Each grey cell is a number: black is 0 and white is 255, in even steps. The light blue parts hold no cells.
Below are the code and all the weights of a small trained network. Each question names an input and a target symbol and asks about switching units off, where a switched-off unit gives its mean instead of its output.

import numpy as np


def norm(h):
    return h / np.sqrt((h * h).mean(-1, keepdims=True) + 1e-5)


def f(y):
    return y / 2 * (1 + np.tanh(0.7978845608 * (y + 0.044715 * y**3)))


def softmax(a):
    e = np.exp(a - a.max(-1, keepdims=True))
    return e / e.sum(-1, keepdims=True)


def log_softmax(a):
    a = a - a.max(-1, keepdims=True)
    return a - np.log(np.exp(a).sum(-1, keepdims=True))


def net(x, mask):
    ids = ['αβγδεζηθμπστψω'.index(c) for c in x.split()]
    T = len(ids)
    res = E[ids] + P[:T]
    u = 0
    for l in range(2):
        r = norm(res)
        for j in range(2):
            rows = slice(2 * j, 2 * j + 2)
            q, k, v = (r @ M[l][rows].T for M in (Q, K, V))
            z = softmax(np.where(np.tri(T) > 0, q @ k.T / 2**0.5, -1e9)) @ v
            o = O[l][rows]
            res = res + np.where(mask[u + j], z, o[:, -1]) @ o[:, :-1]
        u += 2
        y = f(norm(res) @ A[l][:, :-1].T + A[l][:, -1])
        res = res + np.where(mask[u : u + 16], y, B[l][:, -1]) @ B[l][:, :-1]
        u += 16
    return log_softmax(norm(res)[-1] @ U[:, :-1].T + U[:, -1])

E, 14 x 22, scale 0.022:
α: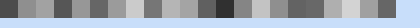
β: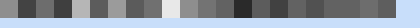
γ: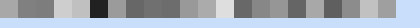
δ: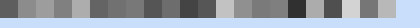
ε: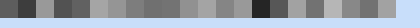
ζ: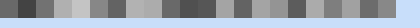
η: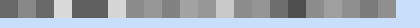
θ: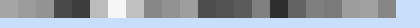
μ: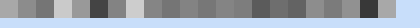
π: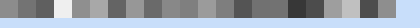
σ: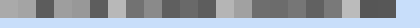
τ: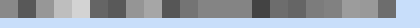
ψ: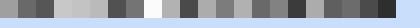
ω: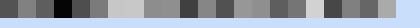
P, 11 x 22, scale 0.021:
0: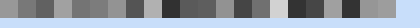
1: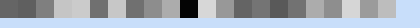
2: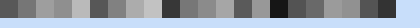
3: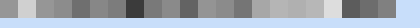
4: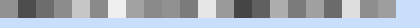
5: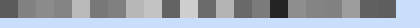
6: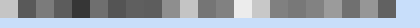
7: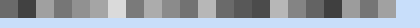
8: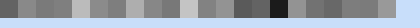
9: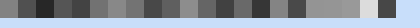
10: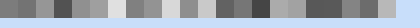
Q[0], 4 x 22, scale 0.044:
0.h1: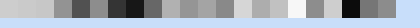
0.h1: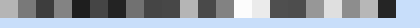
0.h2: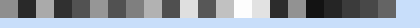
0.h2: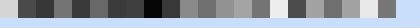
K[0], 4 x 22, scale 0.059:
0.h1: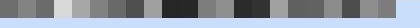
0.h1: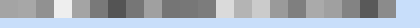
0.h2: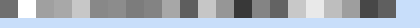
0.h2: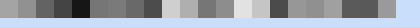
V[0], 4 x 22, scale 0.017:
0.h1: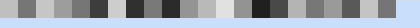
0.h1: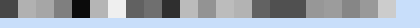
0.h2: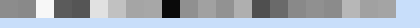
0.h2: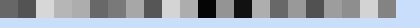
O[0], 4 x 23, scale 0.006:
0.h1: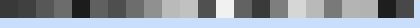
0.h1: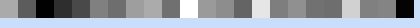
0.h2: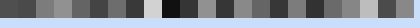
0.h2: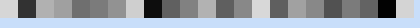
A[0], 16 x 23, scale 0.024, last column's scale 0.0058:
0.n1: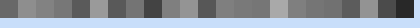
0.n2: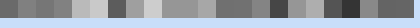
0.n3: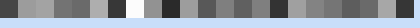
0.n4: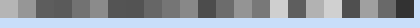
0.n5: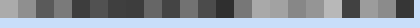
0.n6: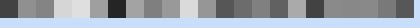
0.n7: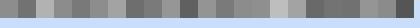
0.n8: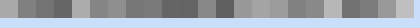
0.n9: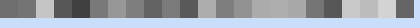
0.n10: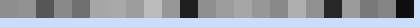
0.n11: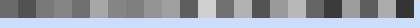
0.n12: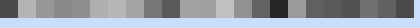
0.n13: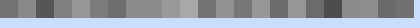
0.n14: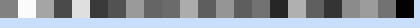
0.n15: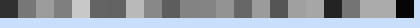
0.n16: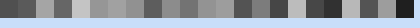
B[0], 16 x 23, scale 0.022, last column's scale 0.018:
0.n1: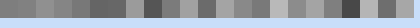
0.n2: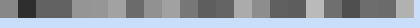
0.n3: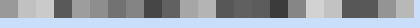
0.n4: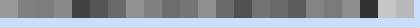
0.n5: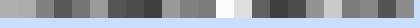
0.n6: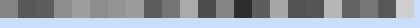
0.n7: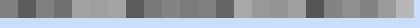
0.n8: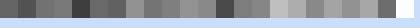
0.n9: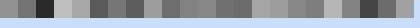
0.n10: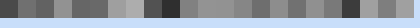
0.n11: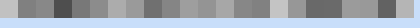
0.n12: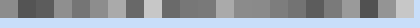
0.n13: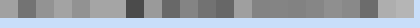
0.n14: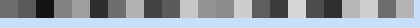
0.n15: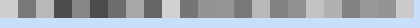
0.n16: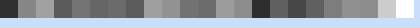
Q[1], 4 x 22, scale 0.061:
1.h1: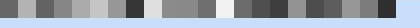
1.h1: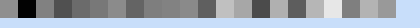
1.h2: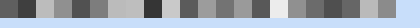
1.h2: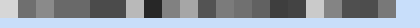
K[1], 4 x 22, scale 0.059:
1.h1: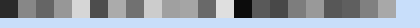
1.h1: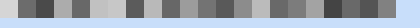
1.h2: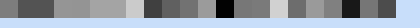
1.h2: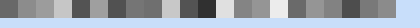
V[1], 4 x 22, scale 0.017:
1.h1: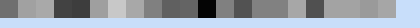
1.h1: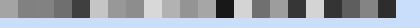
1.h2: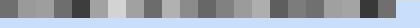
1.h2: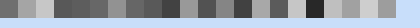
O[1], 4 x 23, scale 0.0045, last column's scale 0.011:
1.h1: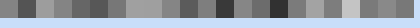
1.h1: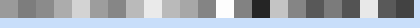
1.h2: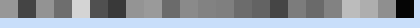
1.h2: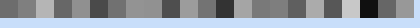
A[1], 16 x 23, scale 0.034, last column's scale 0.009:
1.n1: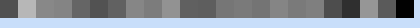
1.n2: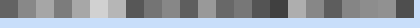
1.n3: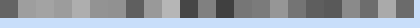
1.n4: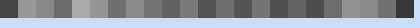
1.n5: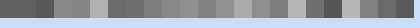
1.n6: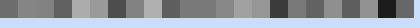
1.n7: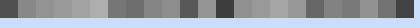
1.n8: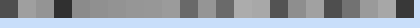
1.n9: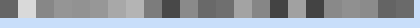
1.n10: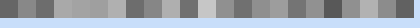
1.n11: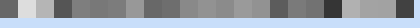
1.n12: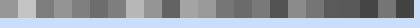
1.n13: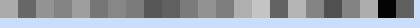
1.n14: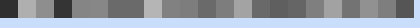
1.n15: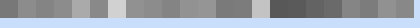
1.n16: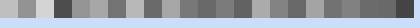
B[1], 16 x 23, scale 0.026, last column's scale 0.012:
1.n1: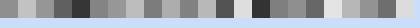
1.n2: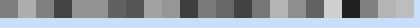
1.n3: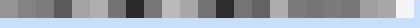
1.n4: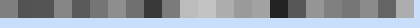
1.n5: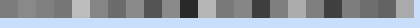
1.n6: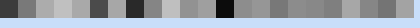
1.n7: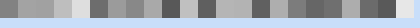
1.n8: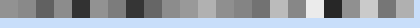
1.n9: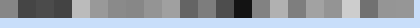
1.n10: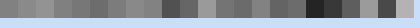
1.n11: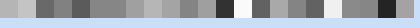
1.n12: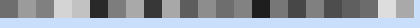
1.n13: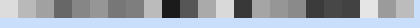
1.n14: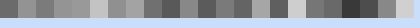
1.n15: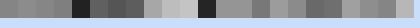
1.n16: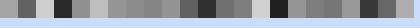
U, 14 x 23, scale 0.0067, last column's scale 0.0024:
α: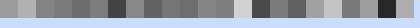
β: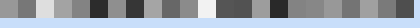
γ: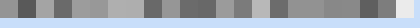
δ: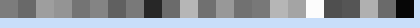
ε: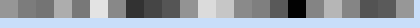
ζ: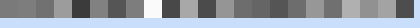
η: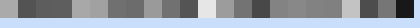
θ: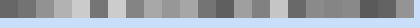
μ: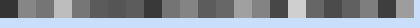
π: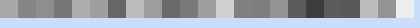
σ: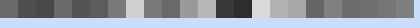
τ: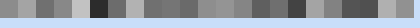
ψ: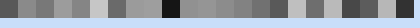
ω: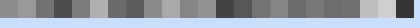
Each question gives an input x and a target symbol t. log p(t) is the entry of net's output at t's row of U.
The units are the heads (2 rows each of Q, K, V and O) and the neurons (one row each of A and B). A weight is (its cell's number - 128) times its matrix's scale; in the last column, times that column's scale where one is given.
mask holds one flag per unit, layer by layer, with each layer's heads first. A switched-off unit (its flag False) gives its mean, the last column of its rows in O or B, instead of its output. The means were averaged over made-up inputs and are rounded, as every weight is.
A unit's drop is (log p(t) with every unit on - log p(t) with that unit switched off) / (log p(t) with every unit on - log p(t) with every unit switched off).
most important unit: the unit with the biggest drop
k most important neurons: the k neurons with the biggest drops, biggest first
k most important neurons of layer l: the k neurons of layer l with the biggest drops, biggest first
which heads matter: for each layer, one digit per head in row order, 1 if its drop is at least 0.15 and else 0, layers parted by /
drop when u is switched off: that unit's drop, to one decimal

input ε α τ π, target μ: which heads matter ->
01 / 00
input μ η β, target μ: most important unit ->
0.n14
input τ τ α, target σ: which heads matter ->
10 / 00
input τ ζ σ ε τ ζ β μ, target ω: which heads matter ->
10 / 00
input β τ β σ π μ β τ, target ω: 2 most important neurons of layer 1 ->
1.n3, 1.n2
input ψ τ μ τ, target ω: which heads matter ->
11 / 00
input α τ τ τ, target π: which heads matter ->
01 / 00
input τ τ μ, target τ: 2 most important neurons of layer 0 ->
0.n3, 0.n14
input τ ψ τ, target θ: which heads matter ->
10 / 11
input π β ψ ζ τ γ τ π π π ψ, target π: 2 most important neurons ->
0.n11, 1.n13
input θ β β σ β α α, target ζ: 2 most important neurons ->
0.n4, 0.n16
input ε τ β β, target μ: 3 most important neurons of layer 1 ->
1.n14, 1.n6, 1.n5
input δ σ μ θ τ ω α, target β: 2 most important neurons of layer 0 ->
0.n16, 0.n5
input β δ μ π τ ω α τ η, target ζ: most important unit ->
0.n12
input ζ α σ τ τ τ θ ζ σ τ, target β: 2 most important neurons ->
1.n6, 0.n16
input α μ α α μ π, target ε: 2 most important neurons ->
0.n6, 1.n4
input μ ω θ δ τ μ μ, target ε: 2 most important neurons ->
0.n5, 0.n16
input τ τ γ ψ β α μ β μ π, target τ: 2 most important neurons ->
0.n4, 1.n12
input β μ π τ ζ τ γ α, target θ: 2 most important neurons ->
1.n7, 0.n8
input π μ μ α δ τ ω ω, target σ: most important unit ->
0.h1
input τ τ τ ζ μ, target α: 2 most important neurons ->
1.n11, 0.n16
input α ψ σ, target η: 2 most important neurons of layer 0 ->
0.n14, 0.n16
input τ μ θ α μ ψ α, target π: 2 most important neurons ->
1.n13, 0.n16
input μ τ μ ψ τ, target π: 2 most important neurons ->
0.n2, 1.n10
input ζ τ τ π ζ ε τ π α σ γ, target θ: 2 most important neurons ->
1.n7, 0.n8
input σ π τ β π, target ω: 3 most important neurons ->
1.n3, 0.n8, 1.n2
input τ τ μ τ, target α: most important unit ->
1.n1
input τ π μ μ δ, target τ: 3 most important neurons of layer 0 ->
0.n9, 0.n16, 0.n15
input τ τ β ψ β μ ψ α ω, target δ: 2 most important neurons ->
1.n8, 0.n2
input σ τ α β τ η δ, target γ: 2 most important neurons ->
1.n16, 0.n14
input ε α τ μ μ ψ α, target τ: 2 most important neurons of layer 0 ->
0.n4, 0.n8
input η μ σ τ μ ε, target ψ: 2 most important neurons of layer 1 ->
1.n14, 1.n3
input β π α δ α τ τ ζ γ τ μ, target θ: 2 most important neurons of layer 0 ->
0.n8, 0.n14
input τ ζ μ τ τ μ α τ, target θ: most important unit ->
0.h1
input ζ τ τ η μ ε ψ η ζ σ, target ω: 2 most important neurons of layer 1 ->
1.n3, 1.n7
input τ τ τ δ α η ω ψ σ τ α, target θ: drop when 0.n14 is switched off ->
0.1
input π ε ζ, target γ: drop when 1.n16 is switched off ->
0.3
